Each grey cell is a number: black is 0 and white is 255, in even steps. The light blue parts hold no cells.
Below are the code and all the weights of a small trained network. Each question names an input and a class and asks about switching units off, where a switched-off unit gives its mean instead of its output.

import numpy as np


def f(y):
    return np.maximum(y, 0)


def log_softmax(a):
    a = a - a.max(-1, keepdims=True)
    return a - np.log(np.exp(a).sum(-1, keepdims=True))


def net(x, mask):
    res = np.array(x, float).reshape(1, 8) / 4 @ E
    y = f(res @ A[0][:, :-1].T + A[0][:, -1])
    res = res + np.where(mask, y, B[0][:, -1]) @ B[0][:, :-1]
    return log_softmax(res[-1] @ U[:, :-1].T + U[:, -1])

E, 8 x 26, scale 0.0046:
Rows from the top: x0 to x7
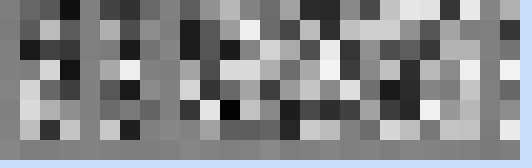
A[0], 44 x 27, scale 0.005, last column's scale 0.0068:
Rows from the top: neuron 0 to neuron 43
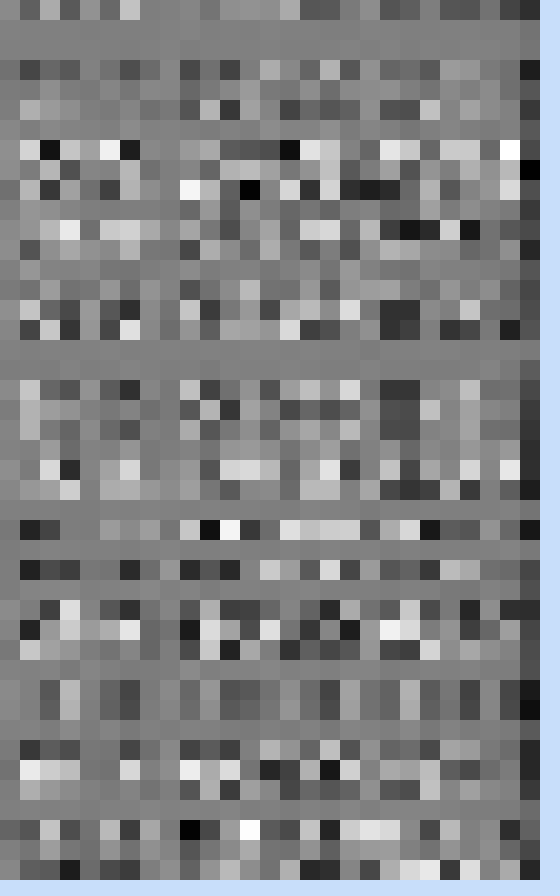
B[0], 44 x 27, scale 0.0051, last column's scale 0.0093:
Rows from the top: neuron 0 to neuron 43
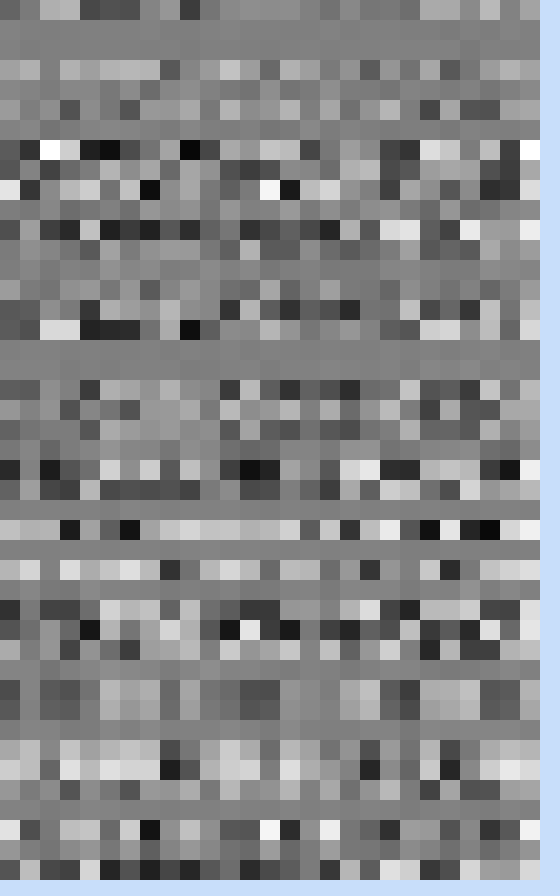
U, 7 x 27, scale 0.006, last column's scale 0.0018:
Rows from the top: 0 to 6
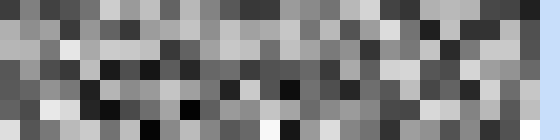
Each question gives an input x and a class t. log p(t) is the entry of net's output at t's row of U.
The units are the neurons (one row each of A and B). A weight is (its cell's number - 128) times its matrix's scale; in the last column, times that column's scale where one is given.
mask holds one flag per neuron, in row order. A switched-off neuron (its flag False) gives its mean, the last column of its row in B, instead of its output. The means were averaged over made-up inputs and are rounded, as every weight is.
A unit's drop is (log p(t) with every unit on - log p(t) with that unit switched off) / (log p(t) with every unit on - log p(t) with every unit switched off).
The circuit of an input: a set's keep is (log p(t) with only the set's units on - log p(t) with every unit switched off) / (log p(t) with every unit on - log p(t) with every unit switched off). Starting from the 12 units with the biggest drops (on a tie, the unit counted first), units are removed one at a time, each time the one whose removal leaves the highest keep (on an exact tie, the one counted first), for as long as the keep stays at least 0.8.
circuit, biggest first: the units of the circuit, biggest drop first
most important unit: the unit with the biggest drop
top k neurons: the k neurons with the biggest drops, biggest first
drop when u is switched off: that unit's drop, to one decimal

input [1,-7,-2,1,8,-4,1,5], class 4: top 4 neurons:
(neuron 15; neuron 19; neuron 41; neuron 21)
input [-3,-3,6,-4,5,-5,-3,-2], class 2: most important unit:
neuron 28
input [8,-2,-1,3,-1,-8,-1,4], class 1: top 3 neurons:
(neuron 26; neuron 11; neuron 24)
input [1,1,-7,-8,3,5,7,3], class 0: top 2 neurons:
(neuron 30; neuron 34)
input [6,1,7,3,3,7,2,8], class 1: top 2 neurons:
(neuron 32; neuron 38)
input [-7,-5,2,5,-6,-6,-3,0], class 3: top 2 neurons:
(neuron 11; neuron 24)
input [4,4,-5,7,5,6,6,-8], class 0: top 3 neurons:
(neuron 23; neuron 26; neuron 8)
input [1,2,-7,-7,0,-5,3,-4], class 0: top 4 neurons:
(neuron 30; neuron 28; neuron 34; neuron 35)
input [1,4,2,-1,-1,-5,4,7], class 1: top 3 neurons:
(neuron 26; neuron 16; neuron 9)
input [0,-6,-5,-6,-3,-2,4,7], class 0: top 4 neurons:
(neuron 30; neuron 41; neuron 34; neuron 35)
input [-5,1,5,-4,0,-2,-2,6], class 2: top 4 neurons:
(neuron 28; neuron 43; neuron 23; neuron 37)
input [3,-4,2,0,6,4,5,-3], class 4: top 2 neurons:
(neuron 15; neuron 19)
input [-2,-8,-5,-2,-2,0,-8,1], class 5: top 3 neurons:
(neuron 16; neuron 41; neuron 0)
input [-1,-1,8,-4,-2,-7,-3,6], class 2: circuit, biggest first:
(neuron 28)
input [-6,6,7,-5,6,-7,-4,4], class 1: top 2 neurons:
(neuron 26; neuron 38)
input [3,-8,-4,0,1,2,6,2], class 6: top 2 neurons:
(neuron 9; neuron 16)
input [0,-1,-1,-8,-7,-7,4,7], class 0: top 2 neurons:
(neuron 30; neuron 34)
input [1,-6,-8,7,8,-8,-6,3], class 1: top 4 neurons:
(neuron 26; neuron 31; neuron 28; neuron 30)
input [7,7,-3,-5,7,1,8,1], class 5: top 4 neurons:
(neuron 7; neuron 11; neuron 31; neuron 24)
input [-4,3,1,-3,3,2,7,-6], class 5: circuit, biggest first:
(neuron 7)
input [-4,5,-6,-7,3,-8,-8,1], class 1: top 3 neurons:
(neuron 26; neuron 23; neuron 7)
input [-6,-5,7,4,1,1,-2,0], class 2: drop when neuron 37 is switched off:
0.2
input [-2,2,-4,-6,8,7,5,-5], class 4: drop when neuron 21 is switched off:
0.3
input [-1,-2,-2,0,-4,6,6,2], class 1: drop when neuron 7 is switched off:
-0.1
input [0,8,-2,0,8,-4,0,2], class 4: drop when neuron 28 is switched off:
0.0
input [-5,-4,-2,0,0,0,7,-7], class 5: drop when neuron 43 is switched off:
0.1
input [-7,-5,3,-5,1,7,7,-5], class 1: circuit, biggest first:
(neuron 32)
